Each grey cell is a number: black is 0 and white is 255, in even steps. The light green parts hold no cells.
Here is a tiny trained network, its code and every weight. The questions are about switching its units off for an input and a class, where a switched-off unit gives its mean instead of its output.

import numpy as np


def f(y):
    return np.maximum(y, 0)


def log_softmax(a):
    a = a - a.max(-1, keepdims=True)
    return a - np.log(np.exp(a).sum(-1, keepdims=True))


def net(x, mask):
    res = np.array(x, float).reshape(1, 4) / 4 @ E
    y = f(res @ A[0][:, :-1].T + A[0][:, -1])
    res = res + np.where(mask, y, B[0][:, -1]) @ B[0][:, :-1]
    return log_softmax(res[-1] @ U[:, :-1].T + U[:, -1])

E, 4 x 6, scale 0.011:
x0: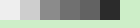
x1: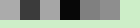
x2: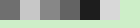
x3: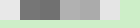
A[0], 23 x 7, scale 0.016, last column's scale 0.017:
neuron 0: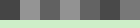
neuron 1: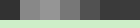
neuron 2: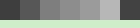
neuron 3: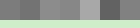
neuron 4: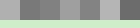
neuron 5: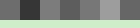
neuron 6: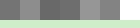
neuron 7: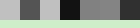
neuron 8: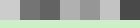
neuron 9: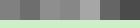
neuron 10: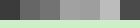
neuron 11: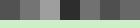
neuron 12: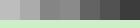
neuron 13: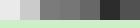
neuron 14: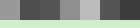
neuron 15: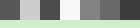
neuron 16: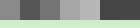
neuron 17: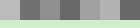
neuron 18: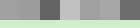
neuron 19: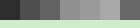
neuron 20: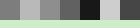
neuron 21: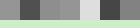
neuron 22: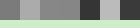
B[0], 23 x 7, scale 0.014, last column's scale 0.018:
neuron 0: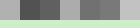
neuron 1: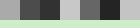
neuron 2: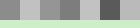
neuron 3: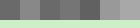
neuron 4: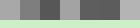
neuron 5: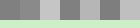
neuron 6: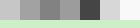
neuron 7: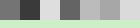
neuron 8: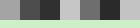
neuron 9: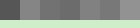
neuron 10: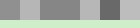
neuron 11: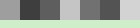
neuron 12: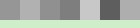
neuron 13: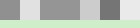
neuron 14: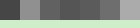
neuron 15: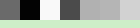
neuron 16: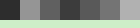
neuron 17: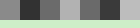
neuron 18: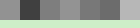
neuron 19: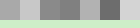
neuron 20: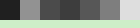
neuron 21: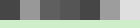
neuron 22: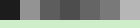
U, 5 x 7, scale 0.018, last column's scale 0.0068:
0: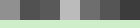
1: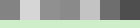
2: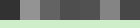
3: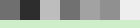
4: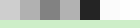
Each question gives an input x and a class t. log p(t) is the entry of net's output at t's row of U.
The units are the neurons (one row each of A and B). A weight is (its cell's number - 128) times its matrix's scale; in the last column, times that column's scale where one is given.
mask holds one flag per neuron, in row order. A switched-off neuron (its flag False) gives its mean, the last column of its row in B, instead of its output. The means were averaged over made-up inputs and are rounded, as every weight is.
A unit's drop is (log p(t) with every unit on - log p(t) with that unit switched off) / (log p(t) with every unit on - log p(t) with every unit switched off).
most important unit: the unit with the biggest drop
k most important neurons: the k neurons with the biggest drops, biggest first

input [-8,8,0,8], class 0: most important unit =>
neuron 17
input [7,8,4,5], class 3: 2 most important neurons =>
(neuron 7; neuron 17)
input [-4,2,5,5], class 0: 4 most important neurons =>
(neuron 8; neuron 21; neuron 17; neuron 4)
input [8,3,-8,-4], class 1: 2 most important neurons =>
(neuron 13; neuron 12)
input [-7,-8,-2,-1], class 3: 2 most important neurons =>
(neuron 15; neuron 13)
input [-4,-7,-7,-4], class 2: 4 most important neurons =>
(neuron 16; neuron 21; neuron 7; neuron 14)
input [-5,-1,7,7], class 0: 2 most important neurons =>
(neuron 8; neuron 4)
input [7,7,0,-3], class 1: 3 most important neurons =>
(neuron 13; neuron 15; neuron 12)
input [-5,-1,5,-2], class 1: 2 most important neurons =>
(neuron 19; neuron 21)
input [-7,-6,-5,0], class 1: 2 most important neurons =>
(neuron 19; neuron 10)
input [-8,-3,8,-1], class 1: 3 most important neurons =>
(neuron 19; neuron 10; neuron 2)
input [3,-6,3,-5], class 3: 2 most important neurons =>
(neuron 15; neuron 8)
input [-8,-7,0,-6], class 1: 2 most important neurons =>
(neuron 19; neuron 10)
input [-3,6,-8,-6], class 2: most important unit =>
neuron 21
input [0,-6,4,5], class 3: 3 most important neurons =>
(neuron 15; neuron 1; neuron 11)
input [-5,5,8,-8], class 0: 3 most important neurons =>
(neuron 11; neuron 1; neuron 21)
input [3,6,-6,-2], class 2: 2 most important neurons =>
(neuron 21; neuron 15)
